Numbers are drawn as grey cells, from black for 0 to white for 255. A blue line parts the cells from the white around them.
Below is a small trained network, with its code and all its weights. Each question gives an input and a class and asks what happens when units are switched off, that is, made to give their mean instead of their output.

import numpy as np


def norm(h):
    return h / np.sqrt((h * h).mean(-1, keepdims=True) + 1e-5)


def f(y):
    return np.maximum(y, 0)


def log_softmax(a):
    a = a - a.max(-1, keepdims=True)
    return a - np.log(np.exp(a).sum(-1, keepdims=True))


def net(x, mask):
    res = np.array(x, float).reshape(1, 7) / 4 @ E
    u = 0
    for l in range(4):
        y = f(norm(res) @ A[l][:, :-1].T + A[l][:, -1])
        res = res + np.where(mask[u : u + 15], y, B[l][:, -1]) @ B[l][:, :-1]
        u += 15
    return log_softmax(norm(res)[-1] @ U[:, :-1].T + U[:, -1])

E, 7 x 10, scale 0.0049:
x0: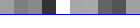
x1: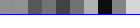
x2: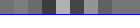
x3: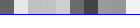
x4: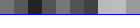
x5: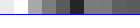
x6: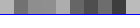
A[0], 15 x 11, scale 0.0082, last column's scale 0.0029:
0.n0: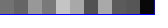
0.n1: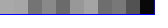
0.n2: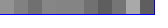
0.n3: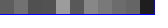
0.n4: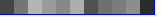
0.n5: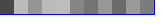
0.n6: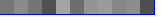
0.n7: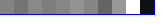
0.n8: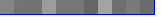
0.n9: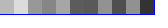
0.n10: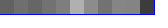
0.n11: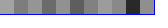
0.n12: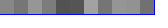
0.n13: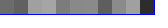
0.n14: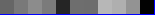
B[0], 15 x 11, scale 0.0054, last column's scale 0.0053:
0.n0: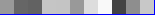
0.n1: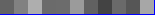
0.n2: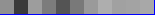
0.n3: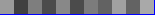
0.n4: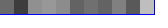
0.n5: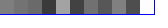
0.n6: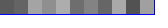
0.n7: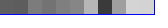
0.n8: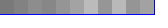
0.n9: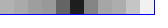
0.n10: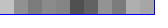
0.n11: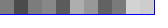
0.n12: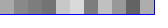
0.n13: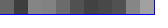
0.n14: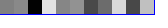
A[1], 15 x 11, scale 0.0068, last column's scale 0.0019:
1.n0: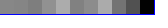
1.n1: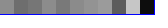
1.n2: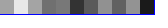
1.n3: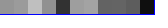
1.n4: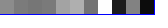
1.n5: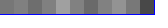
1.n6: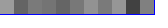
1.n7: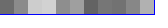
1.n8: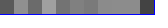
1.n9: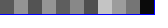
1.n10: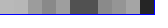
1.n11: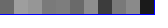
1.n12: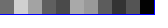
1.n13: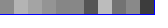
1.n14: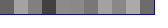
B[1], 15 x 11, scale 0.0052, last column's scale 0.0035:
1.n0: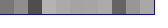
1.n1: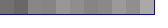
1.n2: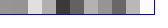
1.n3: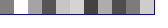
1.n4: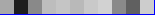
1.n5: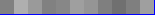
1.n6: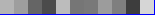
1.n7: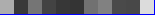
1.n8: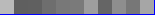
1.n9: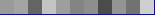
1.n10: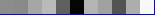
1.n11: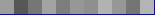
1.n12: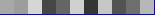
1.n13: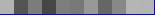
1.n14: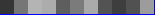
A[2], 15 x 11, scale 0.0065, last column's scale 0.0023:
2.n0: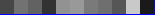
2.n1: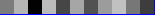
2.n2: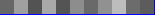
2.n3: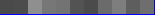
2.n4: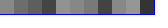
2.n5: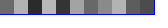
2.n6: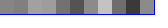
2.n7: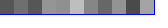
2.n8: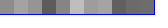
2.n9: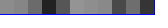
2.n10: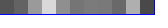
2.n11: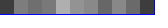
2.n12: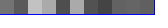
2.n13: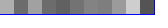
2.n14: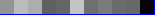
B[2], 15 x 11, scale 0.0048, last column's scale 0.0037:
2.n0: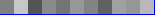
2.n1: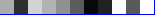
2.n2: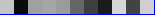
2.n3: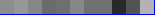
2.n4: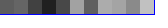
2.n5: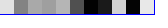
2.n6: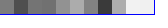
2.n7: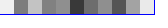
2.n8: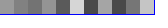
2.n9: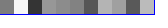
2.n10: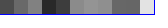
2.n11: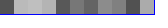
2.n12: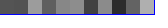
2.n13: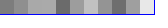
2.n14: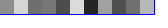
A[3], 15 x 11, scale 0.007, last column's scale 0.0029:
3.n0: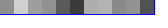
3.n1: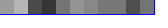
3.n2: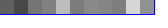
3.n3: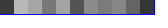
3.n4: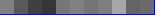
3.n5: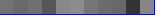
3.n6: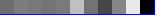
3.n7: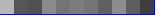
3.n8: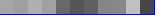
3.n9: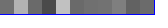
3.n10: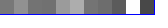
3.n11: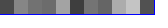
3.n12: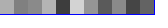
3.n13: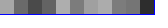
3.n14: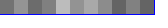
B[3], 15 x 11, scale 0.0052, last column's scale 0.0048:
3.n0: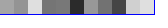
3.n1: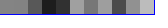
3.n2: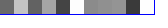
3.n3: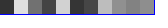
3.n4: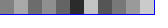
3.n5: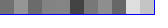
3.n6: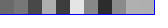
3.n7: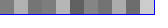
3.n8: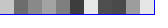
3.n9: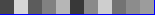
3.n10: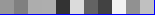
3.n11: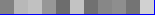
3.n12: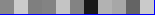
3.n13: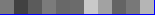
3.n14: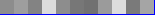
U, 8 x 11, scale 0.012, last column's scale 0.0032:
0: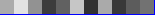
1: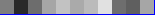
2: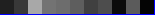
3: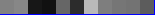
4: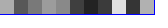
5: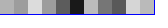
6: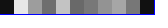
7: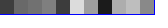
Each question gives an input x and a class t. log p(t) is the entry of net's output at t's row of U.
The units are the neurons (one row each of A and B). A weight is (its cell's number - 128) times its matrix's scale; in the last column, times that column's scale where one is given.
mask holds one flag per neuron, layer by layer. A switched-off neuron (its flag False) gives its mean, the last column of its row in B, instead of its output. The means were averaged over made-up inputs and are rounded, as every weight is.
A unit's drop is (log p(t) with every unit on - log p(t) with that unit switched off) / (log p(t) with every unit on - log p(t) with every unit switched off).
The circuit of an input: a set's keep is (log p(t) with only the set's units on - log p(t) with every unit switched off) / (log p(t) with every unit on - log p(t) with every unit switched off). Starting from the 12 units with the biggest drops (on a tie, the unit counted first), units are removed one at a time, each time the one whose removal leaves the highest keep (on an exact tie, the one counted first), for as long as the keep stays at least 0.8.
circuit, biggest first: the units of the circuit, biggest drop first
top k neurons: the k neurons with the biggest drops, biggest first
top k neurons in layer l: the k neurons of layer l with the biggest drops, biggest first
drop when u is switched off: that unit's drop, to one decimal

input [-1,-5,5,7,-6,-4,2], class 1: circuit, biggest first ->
[0.n0; 1.n4]
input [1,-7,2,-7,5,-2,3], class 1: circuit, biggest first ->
[0.n0]
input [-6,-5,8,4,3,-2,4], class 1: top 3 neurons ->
[0.n0; 0.n7; 0.n1]
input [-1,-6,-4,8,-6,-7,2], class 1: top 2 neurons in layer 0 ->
[0.n0; 0.n1]
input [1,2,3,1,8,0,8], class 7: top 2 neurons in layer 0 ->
[0.n7; 0.n10]
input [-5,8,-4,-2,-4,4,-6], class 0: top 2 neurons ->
[1.n3; 1.n12]
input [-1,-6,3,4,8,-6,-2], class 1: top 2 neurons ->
[0.n0; 1.n4]
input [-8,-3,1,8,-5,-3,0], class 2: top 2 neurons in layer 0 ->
[0.n4; 0.n13]
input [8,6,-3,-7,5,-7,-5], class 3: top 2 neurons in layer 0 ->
[0.n11; 0.n3]
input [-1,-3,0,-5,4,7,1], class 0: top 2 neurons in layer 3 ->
[3.n1; 3.n12]
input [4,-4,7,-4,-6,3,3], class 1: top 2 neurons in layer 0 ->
[0.n0; 0.n5]
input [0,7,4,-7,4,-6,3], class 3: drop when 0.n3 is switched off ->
0.2
